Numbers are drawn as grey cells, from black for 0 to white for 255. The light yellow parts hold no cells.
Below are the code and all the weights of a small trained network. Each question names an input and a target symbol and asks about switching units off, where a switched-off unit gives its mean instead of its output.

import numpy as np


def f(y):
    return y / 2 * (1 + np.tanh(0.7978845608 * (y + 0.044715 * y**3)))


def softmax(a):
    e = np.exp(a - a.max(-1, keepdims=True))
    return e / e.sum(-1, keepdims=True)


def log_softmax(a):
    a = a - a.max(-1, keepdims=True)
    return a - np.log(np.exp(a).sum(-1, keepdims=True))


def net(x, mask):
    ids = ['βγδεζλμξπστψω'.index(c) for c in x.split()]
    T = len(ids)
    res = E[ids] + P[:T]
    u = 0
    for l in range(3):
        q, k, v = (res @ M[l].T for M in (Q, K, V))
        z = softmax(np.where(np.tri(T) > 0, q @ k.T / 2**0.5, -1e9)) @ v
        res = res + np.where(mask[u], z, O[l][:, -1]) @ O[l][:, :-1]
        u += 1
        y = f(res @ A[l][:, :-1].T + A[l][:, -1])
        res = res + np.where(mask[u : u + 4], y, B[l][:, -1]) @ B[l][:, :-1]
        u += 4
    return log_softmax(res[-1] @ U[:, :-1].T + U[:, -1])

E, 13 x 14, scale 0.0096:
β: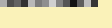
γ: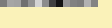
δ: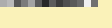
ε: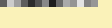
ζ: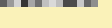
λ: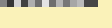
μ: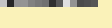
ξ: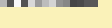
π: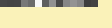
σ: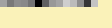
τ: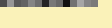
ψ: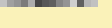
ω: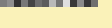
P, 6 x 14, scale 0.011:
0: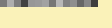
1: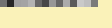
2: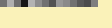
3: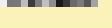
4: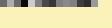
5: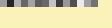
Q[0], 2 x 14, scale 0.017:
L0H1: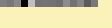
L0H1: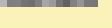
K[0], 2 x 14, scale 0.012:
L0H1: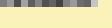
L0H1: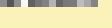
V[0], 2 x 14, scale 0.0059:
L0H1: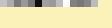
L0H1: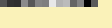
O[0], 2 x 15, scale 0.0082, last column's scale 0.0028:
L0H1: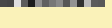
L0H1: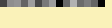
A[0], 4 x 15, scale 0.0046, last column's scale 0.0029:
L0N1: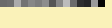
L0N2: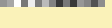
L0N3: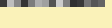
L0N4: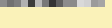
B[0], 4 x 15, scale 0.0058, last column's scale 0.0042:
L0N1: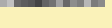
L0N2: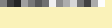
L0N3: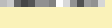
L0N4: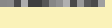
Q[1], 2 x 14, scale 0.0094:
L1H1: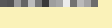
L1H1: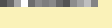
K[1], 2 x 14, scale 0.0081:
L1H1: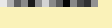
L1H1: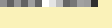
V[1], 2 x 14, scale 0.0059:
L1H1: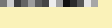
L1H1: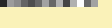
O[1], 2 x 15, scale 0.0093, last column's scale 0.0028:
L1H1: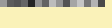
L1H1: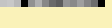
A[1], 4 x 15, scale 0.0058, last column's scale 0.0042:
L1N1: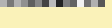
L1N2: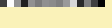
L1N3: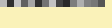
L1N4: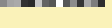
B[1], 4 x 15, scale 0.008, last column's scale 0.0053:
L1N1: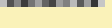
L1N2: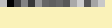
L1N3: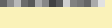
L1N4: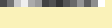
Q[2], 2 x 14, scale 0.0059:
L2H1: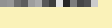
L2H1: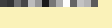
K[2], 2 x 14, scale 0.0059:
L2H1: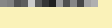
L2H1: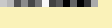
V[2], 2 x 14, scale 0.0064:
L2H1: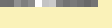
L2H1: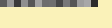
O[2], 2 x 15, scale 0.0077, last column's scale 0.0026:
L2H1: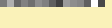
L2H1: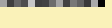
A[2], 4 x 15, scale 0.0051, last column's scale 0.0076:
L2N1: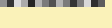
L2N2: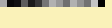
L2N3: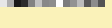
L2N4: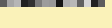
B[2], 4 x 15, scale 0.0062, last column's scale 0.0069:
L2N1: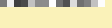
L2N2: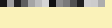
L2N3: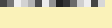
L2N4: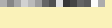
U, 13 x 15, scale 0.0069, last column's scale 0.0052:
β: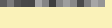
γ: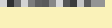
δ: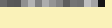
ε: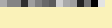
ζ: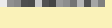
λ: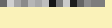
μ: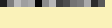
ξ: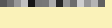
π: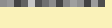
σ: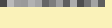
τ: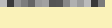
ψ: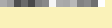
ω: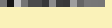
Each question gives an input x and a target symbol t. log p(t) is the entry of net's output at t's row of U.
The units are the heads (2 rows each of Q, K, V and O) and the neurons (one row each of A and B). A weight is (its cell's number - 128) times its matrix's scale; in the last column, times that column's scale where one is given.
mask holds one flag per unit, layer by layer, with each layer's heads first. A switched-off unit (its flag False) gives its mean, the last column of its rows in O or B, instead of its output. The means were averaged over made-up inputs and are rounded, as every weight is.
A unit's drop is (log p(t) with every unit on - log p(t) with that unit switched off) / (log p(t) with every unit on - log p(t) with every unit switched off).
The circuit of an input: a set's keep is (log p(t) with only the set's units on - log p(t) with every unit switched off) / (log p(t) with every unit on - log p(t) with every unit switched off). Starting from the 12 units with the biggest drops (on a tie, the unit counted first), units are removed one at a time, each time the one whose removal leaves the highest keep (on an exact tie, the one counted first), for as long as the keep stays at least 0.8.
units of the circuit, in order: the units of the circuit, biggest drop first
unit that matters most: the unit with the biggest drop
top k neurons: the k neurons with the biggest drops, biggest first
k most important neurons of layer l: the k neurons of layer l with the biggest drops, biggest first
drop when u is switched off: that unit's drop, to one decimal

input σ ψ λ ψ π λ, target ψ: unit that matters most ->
L2N1
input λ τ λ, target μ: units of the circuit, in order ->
[L2N3 L0H1 L1H1 L1N4]
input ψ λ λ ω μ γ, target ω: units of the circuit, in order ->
[L0H1 L2H1 L1N1]
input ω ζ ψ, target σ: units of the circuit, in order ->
[L0H1 L1N4 L2N1 L2H1]
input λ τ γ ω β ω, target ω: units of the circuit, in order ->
[L0H1 L1N1]
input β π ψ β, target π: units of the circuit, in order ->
[L0H1 L2H1]
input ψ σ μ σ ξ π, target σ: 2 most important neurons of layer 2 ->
[L2N4 L2N1]
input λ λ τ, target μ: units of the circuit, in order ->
[L2N3 L0H1 L1H1 L1N4]
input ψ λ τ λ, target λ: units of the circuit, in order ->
[L1H1 L1N2]
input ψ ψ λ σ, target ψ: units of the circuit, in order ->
[L2N1 L2H1 L0H1]
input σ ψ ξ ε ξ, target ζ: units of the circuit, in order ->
[L1N2 L1H1 L0N3]
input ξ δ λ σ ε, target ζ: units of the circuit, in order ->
[L1N2 L1H1]
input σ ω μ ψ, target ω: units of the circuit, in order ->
[L0H1 L2H1]
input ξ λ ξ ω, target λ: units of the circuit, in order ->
[L1H1]
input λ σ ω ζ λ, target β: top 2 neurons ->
[L2N2 L1N2]
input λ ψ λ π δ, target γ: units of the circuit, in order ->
[L1H1 L0H1]
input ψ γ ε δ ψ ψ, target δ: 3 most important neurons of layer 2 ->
[L2N2 L2N3 L2N1]
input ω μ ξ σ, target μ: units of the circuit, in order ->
[L1H1 L0H1]
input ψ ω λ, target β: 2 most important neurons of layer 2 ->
[L2N2 L2N3]
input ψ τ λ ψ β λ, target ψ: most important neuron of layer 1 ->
[L1N4]
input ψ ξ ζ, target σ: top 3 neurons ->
[L1N4 L2N1 L0N3]
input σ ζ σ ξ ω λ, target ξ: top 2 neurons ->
[L1N3 L0N2]
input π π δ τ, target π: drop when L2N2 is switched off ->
0.0
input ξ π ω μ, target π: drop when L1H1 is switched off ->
0.1
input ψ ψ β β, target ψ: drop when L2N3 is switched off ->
0.1
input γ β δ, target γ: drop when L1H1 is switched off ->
0.4
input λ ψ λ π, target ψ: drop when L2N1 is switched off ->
0.4
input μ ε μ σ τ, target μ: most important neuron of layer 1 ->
[L1N4]
